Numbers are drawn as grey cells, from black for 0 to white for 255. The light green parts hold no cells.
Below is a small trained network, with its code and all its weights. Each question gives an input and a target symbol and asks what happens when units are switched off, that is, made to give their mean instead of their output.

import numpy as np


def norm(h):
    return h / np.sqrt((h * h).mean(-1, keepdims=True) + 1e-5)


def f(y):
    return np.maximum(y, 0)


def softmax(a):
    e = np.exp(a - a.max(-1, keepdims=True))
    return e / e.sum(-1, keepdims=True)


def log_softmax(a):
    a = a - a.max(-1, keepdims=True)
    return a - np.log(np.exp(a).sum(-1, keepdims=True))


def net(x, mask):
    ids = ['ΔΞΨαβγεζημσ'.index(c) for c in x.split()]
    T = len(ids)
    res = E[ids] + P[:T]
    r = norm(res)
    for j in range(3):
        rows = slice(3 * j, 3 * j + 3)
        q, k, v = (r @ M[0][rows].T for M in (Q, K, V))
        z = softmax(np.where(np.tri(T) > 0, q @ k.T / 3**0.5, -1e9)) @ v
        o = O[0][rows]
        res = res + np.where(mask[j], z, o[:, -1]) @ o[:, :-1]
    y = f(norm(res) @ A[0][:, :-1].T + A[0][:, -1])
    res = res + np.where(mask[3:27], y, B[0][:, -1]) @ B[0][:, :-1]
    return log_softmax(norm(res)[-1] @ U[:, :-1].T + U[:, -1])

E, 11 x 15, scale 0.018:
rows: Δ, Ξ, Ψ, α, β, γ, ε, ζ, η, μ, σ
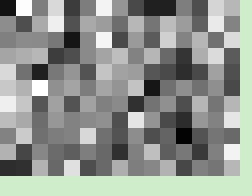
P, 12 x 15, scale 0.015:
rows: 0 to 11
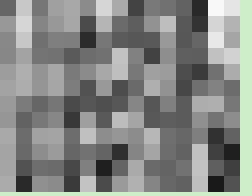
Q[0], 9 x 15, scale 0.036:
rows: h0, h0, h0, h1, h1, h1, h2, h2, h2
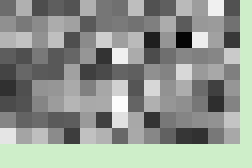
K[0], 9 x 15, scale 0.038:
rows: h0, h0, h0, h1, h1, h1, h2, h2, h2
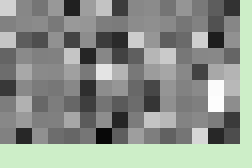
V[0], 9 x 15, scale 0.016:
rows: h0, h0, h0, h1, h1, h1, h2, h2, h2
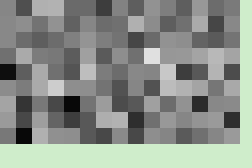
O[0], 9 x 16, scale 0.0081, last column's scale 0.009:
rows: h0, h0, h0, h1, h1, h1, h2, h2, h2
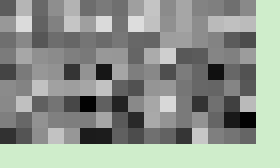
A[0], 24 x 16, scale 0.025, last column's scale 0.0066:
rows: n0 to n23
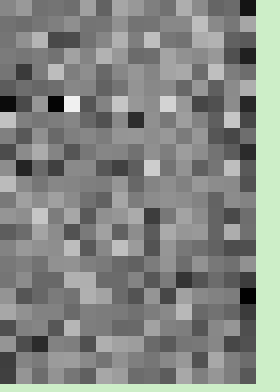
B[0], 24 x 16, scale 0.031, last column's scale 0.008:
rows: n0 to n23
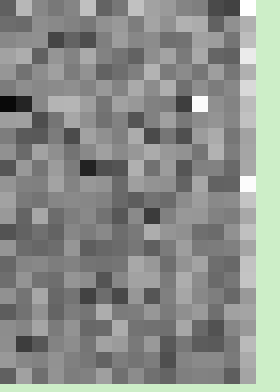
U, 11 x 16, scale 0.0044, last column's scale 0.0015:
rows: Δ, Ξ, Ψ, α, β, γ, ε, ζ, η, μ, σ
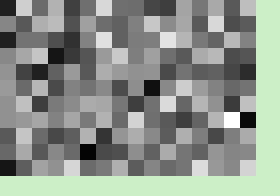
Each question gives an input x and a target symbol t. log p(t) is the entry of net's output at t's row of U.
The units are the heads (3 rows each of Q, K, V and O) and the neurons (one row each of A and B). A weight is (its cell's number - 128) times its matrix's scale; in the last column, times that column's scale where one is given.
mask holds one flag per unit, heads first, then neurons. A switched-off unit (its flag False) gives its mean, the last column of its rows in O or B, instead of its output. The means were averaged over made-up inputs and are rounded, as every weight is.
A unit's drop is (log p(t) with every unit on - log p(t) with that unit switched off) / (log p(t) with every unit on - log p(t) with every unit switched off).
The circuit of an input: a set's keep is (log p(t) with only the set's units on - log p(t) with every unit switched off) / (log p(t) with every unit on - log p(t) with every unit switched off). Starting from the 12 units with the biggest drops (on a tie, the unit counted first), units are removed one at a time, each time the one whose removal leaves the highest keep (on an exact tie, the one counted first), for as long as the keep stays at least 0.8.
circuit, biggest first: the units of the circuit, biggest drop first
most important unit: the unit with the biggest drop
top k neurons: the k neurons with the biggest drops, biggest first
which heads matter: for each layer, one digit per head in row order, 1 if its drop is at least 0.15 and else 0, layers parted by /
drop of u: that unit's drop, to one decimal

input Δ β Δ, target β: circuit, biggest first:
n21, h1
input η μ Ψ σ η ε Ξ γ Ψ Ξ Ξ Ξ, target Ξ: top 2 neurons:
n9, n4
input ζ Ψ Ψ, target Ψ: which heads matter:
100
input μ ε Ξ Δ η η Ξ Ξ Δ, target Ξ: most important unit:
n9
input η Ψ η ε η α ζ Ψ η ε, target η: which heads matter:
011
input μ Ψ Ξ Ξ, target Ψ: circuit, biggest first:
h2, n19, h0
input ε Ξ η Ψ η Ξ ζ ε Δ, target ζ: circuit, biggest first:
h2, h0, n0
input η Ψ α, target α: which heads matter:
100
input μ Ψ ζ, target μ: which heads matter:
001
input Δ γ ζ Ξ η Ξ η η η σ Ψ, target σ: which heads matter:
001
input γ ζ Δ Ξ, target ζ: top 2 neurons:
n0, n3
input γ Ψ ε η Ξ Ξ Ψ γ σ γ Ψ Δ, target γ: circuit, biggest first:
n18, h2
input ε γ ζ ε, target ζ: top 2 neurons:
n3, n0
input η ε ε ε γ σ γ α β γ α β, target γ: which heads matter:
011
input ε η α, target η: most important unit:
h1
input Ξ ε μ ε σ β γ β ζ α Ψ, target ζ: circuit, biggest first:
h2, h1, n0
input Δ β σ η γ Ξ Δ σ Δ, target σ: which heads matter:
001
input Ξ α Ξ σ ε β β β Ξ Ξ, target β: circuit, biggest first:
h1, n21
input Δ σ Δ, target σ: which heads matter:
101
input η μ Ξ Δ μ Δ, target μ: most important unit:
h2
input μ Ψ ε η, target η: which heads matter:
000
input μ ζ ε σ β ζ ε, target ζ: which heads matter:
101
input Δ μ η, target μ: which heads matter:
001
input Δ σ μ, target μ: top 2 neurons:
n10, n6
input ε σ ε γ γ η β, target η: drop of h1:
1.8
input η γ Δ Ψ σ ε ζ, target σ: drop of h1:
-0.1
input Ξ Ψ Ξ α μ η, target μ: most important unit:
h2
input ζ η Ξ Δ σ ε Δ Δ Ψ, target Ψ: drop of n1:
0.0
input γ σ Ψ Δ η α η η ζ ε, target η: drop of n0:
0.3
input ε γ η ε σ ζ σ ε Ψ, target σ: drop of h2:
1.5
